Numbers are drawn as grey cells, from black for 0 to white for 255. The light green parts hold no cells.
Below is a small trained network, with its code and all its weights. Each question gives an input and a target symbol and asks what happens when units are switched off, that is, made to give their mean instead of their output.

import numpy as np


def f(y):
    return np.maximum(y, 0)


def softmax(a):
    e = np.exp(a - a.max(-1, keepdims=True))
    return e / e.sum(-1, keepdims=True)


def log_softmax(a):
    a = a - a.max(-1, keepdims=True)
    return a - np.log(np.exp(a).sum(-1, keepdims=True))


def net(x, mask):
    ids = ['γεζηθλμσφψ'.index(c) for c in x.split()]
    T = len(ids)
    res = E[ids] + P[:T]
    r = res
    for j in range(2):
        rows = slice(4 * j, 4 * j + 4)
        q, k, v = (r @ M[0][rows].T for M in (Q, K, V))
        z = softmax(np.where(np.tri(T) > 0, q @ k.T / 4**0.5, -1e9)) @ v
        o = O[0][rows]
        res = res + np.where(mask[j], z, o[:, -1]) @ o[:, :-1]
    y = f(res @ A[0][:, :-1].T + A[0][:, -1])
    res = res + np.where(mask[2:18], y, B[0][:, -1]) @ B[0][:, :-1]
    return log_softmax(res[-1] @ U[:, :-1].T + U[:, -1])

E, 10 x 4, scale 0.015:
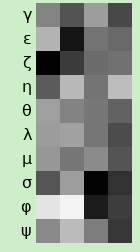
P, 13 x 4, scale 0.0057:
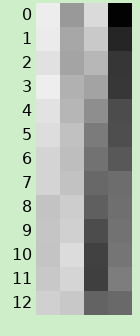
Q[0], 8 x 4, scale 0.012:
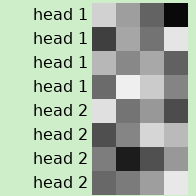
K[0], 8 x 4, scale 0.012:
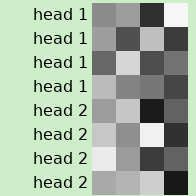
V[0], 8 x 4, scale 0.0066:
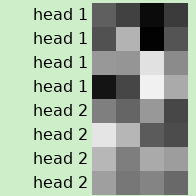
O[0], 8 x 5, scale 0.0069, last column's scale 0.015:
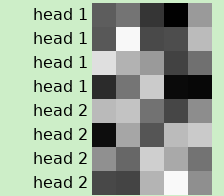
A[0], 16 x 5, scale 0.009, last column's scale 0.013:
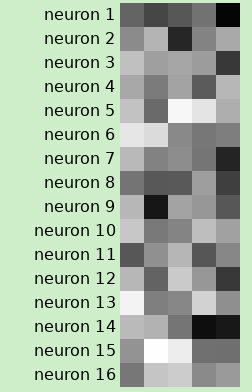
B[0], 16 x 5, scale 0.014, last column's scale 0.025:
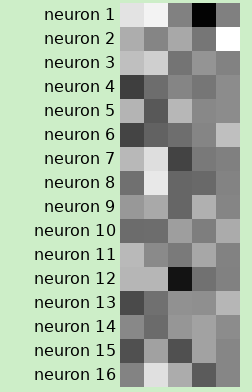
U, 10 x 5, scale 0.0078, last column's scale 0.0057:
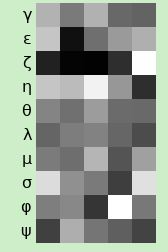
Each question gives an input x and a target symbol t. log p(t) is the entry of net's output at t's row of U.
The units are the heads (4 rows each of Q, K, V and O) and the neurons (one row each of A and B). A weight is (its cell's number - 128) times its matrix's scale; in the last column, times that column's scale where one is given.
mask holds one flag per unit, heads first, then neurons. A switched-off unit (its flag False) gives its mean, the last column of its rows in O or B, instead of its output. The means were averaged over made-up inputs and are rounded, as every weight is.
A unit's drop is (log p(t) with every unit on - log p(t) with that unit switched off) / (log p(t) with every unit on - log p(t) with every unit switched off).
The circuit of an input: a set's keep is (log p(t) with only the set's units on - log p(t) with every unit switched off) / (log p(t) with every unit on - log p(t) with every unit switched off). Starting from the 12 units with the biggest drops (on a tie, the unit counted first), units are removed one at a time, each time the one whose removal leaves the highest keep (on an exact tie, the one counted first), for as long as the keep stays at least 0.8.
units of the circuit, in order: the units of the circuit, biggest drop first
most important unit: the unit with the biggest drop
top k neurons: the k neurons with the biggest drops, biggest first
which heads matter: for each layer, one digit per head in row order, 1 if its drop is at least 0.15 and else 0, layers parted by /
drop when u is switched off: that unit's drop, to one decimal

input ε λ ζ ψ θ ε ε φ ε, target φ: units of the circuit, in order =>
head 2
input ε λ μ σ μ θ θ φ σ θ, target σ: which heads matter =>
11
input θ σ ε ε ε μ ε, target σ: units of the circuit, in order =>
head 1; neuron 6; neuron 13
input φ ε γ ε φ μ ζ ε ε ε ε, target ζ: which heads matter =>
10
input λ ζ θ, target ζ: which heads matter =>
01
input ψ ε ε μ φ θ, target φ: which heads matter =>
11
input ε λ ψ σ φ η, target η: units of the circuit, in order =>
head 1; neuron 6
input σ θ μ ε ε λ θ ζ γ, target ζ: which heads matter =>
01
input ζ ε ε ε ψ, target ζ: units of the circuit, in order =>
head 2; neuron 6; neuron 4
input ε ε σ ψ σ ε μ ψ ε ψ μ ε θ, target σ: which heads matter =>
10
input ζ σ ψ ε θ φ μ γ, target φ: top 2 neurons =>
neuron 5; neuron 16
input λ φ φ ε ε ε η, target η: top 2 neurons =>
neuron 6; neuron 16
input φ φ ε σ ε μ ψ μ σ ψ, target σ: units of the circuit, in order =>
neuron 2; neuron 13; head 1
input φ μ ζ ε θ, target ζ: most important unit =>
neuron 6
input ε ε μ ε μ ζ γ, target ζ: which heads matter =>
00
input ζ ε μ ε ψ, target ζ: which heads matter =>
01
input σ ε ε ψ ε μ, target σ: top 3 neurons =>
neuron 13; neuron 6; neuron 10
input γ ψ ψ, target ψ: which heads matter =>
10
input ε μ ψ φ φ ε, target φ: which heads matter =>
11
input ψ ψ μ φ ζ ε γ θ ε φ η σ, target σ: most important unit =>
neuron 13
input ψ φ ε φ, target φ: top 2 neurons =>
neuron 6; neuron 13
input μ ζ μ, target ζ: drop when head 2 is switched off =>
0.6
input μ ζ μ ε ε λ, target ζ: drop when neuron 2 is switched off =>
0.2
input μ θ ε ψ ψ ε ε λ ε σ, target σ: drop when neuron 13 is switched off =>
0.1
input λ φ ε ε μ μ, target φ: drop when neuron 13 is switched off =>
0.1
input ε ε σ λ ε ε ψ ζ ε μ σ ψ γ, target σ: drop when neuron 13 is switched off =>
0.3
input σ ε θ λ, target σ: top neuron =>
neuron 13
